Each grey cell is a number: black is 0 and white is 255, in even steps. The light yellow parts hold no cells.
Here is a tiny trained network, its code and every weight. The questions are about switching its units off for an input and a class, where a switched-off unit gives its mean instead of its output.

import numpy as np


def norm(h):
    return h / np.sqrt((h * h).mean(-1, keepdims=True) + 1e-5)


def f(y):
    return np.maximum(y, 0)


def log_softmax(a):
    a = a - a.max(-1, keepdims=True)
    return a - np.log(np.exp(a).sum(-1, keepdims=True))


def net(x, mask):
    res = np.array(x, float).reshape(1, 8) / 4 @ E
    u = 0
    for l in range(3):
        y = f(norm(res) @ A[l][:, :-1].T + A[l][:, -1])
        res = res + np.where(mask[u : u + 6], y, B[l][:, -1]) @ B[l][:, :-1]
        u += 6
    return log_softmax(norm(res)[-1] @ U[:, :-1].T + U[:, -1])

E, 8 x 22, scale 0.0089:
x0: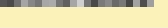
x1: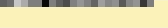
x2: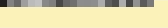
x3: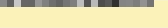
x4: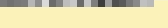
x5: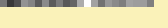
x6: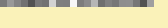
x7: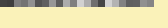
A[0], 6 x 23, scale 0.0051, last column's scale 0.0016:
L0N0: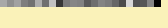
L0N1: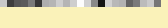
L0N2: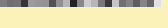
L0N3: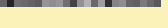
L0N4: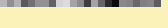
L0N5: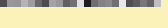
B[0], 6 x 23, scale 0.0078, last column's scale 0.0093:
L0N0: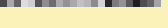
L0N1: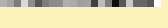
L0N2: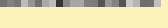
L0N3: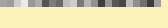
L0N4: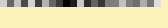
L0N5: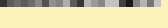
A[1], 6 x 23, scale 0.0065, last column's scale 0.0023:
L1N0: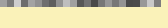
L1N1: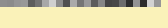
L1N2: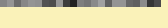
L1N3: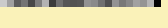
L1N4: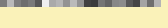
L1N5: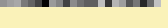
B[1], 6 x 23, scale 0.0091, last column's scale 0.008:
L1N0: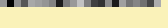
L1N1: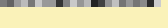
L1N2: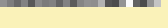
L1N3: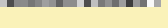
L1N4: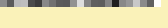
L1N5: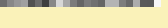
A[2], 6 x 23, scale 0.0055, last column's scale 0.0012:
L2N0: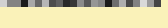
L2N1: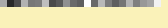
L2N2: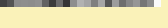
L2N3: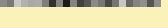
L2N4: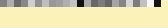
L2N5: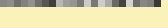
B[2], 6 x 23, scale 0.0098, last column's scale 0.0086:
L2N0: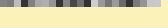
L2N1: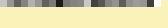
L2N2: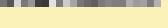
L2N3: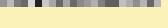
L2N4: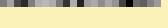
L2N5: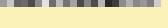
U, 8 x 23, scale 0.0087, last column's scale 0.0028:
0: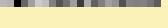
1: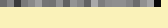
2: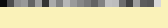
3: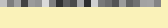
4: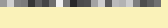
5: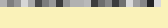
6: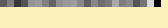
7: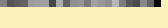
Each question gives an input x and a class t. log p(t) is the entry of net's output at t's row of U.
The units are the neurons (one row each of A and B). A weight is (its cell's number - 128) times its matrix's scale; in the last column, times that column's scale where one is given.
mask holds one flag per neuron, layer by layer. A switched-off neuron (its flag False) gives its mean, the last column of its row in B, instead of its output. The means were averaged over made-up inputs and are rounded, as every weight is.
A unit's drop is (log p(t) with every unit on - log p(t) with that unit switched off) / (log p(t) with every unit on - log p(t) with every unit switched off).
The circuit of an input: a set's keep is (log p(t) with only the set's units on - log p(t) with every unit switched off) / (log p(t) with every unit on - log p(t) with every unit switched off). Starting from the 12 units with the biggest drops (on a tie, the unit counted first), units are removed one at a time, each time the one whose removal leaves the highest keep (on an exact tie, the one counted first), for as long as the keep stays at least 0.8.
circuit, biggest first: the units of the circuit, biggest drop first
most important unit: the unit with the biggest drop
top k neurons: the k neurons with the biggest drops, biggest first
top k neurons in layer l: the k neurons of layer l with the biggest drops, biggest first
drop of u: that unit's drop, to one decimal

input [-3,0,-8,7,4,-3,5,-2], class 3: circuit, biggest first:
[L0N4 L2N0]
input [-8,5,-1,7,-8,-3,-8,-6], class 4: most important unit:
L1N5
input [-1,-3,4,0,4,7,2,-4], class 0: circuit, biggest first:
[L1N4 L2N4]
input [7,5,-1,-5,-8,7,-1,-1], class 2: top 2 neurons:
[L1N5 L0N1]
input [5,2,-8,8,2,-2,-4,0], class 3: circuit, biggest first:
[L0N4 L2N0 L1N5]
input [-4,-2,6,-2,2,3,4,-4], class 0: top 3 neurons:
[L0N4 L1N4 L2N4]
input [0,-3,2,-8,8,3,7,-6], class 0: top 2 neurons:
[L2N4 L0N4]
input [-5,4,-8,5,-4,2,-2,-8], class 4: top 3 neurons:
[L1N5 L0N0 L1N2]
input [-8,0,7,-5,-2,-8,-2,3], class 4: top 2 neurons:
[L1N2 L1N1]
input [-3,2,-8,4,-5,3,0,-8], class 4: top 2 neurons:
[L1N5 L0N0]
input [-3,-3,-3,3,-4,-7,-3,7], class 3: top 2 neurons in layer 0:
[L0N1 L0N4]
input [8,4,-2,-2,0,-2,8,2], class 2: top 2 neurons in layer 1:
[L1N5 L1N2]
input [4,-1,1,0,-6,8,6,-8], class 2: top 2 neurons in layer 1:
[L1N5 L1N4]
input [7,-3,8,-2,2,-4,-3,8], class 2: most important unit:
L0N5
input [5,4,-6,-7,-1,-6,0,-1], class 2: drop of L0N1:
0.1
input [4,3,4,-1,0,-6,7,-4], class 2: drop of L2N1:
0.1
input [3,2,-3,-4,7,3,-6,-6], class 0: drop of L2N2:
0.0
